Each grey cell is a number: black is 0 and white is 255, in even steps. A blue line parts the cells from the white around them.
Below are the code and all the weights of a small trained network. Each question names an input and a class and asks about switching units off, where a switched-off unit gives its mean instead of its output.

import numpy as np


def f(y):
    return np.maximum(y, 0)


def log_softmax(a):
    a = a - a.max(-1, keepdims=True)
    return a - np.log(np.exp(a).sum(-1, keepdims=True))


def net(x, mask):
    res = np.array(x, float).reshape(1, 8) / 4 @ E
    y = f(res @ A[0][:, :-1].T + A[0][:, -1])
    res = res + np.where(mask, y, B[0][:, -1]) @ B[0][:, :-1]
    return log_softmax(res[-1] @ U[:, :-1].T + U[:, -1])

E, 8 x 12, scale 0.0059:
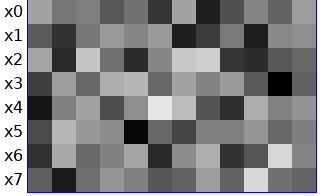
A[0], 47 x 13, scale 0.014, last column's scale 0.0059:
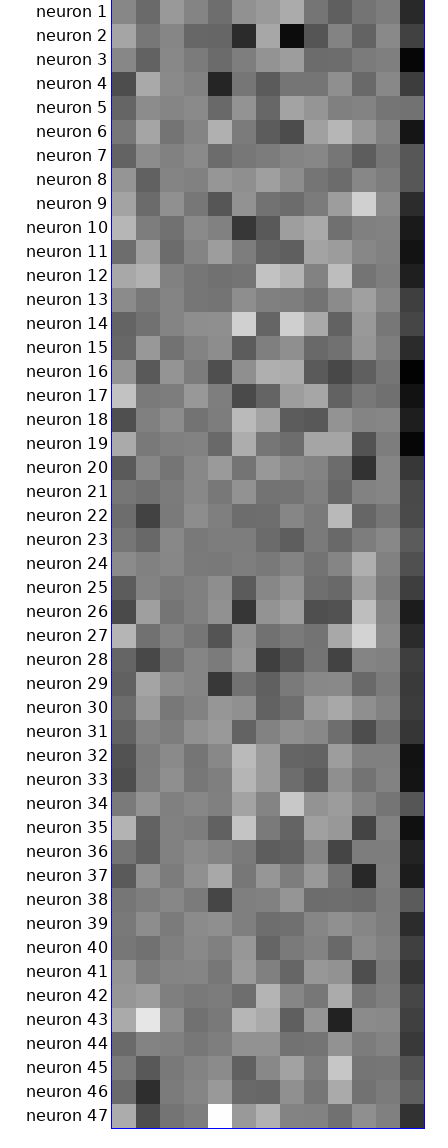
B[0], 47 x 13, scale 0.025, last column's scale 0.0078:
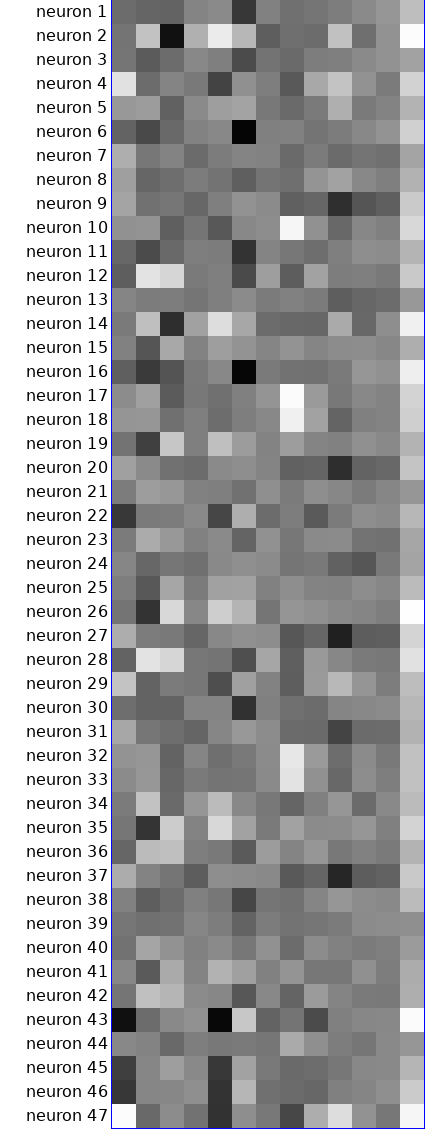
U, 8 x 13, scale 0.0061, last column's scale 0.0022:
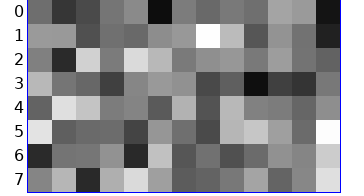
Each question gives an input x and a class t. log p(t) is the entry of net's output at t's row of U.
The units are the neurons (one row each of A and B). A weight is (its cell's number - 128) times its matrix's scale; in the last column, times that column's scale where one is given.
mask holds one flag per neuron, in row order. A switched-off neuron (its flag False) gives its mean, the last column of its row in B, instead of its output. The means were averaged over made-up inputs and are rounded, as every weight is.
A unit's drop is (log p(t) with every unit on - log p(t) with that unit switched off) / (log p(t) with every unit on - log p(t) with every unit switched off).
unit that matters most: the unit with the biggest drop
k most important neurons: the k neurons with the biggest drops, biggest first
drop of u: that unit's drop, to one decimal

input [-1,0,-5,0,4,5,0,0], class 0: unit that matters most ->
neuron 47
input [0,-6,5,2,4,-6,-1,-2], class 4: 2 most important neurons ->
[neuron 12; neuron 42]
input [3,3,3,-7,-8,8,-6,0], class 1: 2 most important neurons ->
[neuron 17; neuron 10]
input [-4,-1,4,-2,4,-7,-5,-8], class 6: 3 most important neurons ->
[neuron 43; neuron 4; neuron 29]
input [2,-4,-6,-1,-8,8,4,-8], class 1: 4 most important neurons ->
[neuron 10; neuron 17; neuron 47; neuron 46]
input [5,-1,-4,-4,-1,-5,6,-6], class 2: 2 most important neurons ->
[neuron 26; neuron 46]
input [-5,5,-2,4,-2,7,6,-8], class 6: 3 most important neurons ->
[neuron 43; neuron 47; neuron 35]
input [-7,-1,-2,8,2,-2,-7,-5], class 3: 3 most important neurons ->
[neuron 37; neuron 20; neuron 26]
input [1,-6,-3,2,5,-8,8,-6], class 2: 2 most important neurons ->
[neuron 26; neuron 4]
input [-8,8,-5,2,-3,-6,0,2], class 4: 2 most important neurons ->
[neuron 28; neuron 2]
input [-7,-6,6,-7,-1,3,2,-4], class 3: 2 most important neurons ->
[neuron 27; neuron 2]
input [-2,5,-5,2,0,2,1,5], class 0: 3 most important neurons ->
[neuron 43; neuron 6; neuron 11]
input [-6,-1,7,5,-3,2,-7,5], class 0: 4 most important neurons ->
[neuron 16; neuron 26; neuron 1; neuron 38]
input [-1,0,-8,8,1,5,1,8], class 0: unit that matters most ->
neuron 6
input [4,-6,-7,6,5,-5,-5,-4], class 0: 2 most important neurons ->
[neuron 6; neuron 11]
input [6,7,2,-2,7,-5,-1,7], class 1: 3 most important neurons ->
[neuron 18; neuron 32; neuron 33]
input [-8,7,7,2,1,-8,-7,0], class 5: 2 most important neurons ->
[neuron 47; neuron 2]
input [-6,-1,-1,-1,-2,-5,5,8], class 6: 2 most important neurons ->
[neuron 46; neuron 45]
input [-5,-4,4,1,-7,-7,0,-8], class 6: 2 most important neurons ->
[neuron 43; neuron 18]
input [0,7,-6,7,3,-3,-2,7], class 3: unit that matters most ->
neuron 37
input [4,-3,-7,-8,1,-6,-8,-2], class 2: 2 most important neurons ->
[neuron 35; neuron 19]
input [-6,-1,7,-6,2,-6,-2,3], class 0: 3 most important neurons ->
[neuron 16; neuron 1; neuron 2]
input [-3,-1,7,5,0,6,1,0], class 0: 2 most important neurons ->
[neuron 16; neuron 47]
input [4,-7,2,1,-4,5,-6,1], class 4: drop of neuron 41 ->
-0.1
